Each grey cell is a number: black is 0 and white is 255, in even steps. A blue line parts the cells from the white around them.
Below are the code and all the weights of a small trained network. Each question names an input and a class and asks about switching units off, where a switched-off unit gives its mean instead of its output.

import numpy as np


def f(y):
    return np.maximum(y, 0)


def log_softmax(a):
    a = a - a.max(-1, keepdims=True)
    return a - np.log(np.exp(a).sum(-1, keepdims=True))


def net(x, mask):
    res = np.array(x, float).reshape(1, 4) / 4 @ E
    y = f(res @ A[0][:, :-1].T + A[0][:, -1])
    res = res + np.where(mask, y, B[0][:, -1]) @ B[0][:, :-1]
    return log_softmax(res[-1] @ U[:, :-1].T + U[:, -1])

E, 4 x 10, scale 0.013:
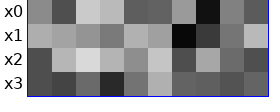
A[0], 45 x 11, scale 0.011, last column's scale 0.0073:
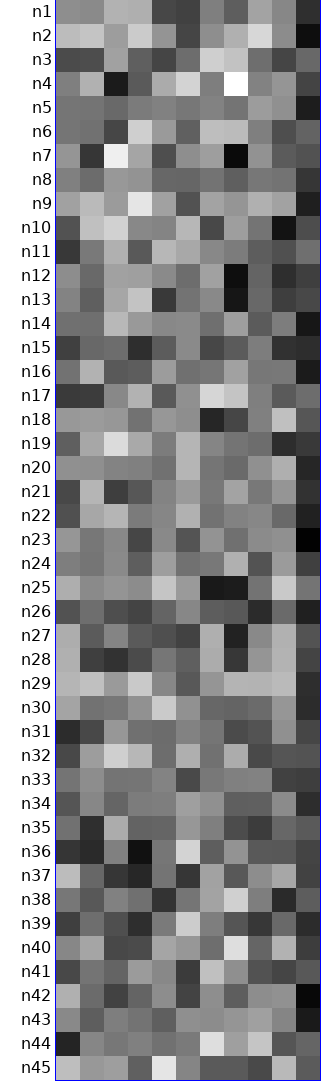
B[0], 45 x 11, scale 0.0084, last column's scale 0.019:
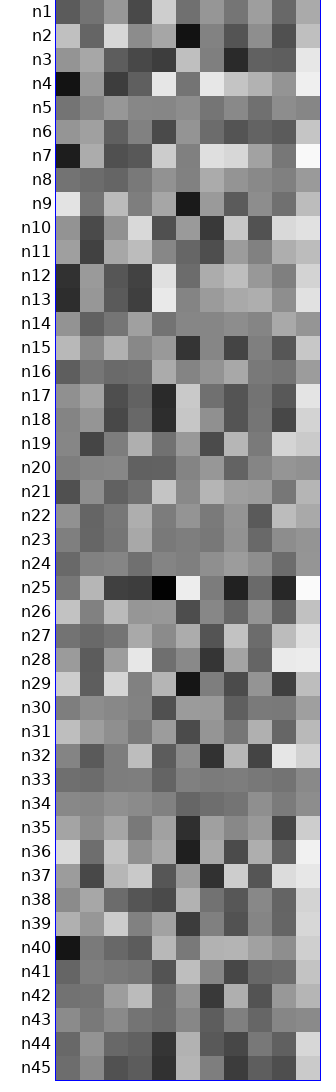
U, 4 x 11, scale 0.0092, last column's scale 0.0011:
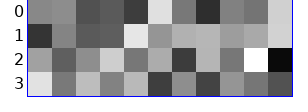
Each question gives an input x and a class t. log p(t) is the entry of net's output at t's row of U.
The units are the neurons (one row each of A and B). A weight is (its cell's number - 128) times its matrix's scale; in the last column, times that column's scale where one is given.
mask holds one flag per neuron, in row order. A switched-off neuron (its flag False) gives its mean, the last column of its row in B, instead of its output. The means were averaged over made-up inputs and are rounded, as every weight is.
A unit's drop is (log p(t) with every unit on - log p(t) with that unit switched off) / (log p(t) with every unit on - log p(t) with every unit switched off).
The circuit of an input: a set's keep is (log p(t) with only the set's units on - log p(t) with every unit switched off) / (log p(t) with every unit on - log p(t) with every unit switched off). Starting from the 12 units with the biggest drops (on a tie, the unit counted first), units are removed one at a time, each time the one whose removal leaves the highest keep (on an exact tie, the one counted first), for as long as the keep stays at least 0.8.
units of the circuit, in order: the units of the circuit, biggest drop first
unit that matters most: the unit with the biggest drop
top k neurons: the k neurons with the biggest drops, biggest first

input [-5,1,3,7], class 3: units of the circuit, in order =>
n36
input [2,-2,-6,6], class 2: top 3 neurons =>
n28, n37, n27
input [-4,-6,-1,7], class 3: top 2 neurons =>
n36, n25
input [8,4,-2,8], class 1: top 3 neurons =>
n7, n13, n12
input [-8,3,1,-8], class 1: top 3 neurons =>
n4, n40, n36
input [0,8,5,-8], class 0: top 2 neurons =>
n25, n18
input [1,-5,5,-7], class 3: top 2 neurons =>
n2, n9
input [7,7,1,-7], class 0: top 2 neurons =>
n25, n18
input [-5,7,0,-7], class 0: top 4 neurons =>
n25, n45, n18, n36
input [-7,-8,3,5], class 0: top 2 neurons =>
n3, n17
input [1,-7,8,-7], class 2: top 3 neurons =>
n32, n10, n19
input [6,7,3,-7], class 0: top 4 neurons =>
n25, n18, n45, n36
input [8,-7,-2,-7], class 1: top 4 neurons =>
n7, n13, n12, n25
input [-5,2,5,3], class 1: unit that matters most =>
n4
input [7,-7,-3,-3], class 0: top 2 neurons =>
n17, n3
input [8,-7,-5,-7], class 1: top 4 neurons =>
n7, n13, n12, n25
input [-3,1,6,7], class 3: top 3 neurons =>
n36, n39, n15
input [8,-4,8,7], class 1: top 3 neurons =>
n7, n13, n12
